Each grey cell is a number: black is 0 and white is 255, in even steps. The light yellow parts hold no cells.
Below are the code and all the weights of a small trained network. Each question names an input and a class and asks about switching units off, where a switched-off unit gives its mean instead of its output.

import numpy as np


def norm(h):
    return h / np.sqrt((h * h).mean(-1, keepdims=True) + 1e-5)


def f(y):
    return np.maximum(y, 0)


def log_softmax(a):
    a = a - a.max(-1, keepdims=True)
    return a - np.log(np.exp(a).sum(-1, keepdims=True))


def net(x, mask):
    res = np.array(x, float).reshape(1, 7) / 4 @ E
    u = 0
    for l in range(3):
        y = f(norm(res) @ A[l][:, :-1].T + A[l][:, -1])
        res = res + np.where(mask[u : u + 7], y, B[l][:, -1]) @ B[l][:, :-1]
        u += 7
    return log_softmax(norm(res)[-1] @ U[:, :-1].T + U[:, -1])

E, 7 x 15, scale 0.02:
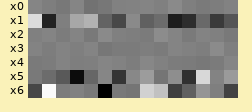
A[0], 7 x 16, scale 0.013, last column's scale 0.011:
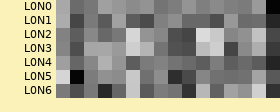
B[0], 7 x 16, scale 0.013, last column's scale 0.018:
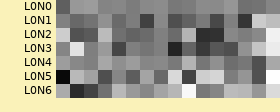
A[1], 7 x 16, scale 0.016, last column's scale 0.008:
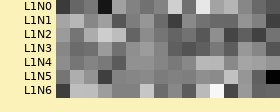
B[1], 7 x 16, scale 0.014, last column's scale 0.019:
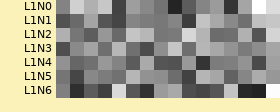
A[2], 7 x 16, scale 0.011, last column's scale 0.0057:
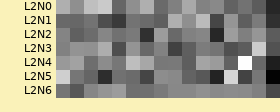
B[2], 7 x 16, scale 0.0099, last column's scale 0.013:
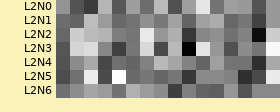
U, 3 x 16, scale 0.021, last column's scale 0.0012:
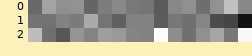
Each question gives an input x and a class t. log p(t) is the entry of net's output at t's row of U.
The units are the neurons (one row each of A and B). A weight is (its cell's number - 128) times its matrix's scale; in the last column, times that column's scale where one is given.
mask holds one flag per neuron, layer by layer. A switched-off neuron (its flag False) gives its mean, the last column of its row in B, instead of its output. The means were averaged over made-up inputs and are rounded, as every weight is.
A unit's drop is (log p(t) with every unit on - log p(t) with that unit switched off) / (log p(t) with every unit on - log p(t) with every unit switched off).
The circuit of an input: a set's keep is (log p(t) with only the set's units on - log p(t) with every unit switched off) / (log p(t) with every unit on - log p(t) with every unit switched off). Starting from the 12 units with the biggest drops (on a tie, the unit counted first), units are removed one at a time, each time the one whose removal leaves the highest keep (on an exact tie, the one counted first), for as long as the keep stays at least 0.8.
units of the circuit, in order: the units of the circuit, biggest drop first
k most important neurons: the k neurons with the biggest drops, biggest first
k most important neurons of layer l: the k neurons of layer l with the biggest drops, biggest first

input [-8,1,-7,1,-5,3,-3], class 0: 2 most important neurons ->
L0N5; L1N0
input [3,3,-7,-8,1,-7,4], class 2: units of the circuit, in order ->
L1N2
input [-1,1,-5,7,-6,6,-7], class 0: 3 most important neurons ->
L0N5; L1N0; L1N2
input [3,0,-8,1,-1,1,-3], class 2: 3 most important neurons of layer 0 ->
L0N6; L0N2; L0N3
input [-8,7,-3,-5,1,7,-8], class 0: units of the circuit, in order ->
L0N5; L1N0
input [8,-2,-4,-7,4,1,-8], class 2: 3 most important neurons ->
L0N6; L0N2; L1N0
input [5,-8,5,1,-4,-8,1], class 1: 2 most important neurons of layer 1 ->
L1N6; L1N0
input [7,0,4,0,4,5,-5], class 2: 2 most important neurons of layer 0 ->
L0N6; L0N2
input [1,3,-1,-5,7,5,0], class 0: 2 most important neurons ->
L0N2; L1N0
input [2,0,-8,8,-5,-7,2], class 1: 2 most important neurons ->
L0N2; L0N6
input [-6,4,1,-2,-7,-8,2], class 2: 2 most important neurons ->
L1N2; L0N5
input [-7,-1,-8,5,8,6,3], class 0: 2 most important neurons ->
L0N2; L0N3
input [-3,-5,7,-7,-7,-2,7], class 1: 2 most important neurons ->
L1N6; L0N6
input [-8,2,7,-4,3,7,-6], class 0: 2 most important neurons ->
L0N5; L1N0
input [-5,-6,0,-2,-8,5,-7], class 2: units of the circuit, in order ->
L0N6
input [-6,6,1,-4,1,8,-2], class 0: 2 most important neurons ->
L1N0; L0N5
